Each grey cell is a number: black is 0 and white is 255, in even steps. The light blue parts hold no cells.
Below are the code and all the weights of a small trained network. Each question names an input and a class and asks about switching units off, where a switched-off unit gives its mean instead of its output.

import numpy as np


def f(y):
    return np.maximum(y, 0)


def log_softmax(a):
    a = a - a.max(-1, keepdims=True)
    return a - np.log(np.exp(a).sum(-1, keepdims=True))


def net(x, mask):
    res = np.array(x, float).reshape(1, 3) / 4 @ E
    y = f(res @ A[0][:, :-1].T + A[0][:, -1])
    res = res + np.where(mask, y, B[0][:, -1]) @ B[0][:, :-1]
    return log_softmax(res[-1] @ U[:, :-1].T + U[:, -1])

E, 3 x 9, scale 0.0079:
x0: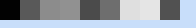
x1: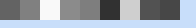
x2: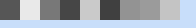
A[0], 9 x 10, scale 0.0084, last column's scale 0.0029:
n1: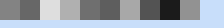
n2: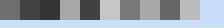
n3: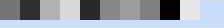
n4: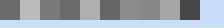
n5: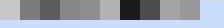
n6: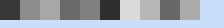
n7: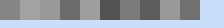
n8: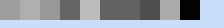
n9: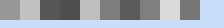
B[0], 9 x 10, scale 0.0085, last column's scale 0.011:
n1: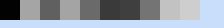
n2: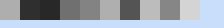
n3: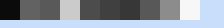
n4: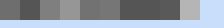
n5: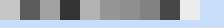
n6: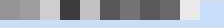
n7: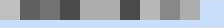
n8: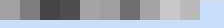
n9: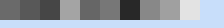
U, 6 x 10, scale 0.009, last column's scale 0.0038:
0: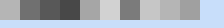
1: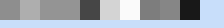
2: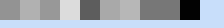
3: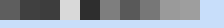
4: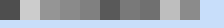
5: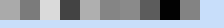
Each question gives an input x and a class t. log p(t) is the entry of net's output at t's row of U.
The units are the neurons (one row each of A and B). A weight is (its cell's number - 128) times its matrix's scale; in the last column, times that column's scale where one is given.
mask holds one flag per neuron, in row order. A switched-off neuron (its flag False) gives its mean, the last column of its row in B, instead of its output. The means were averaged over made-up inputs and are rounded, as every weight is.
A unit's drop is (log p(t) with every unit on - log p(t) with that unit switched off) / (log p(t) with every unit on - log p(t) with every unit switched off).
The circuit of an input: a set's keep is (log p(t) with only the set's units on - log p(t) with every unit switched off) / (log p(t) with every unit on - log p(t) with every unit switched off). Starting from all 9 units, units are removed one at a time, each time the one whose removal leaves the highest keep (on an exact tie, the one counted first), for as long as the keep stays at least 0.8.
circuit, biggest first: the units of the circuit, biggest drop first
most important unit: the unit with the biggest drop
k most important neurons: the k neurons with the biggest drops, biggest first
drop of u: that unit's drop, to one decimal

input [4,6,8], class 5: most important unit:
n6
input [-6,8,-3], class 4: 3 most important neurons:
(n2; n9; n1)
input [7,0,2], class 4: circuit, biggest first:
(n5; n6)
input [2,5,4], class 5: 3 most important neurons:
(n6; n3; n9)
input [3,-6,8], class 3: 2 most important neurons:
(n9; n5)
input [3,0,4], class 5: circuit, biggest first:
(n1; n6)
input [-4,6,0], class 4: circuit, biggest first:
(n1; n2)
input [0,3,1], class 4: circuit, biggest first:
(n5; n2; n9)
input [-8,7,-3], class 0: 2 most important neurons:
(n8; n7)
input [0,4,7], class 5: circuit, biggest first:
(n6; n3)
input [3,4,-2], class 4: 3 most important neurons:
(n6; n9; n2)
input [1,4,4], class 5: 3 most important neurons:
(n3; n6; n9)
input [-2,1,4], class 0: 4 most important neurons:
(n3; n1; n7; n8)
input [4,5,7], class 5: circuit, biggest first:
(n6)
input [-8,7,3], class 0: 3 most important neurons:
(n8; n7; n3)
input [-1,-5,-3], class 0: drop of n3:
0.2
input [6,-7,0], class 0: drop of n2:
0.3
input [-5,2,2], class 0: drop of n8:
0.1
